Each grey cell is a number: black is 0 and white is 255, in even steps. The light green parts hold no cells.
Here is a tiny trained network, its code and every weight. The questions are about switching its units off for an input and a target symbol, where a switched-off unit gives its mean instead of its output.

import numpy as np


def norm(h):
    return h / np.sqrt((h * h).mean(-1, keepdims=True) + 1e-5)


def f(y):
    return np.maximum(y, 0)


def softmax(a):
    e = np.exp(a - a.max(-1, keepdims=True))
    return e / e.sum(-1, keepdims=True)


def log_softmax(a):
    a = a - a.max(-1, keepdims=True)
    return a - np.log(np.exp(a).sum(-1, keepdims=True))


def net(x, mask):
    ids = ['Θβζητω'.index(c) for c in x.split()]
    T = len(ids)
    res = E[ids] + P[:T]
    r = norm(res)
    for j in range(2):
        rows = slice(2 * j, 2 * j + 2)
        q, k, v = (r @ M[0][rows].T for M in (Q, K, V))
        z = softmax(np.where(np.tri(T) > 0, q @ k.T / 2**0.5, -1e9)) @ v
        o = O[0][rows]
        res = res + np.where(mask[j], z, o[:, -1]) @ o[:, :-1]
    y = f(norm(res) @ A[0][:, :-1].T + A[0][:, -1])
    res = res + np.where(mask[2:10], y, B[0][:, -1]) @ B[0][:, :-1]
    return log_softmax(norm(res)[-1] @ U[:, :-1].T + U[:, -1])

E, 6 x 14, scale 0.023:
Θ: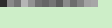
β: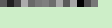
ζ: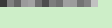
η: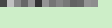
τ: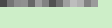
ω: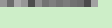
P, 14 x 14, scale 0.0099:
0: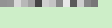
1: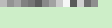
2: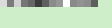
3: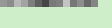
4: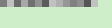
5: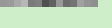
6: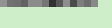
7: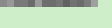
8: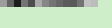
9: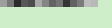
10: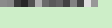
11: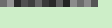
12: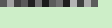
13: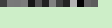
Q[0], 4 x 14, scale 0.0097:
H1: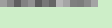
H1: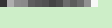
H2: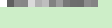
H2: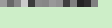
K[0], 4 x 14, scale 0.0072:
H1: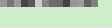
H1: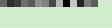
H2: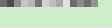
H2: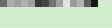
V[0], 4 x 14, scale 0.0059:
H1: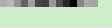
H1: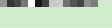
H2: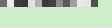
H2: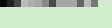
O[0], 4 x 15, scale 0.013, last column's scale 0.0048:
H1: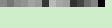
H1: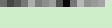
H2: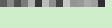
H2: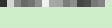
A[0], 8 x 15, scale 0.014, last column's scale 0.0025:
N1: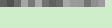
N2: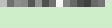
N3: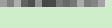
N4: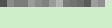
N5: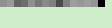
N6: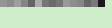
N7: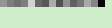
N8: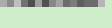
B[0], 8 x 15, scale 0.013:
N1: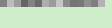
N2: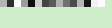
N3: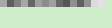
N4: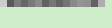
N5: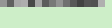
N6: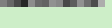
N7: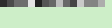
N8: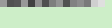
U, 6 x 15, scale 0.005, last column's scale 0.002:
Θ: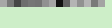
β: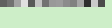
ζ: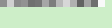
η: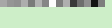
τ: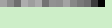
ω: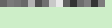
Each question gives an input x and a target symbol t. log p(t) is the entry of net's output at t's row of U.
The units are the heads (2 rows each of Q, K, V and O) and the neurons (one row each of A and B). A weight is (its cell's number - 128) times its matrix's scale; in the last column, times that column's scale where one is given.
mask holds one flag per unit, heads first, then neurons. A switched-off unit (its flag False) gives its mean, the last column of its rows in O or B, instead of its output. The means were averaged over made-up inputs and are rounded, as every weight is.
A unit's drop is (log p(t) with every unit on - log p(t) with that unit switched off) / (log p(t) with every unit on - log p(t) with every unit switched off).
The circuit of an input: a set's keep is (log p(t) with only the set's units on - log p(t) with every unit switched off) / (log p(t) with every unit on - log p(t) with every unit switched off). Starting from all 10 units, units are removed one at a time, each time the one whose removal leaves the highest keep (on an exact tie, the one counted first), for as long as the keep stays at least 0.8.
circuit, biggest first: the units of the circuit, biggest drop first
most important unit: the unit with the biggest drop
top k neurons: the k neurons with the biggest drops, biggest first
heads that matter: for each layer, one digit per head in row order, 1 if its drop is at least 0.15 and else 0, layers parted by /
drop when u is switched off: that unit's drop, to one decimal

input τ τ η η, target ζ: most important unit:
H1
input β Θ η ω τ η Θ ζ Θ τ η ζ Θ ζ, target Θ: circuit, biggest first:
(N2, H1)
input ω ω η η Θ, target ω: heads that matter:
00
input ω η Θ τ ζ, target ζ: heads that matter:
10
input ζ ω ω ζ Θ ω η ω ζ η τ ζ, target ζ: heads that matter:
11
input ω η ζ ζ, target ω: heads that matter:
10
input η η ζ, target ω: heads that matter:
00
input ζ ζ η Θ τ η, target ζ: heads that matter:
11
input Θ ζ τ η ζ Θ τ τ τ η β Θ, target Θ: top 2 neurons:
(N2, N7)
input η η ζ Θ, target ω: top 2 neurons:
(N2, N3)
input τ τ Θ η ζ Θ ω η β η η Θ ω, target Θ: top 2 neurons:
(N2, N8)
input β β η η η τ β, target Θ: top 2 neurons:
(N2, N7)
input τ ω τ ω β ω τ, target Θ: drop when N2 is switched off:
0.5
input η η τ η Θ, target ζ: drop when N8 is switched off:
0.1
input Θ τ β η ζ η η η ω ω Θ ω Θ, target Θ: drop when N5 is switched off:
0.0
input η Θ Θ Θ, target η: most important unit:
H2
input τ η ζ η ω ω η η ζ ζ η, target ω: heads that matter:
10
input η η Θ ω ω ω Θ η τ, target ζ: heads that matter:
01
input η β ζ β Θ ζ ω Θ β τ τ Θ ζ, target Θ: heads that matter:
11
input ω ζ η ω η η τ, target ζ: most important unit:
H2
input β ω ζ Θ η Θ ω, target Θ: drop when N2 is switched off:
0.7
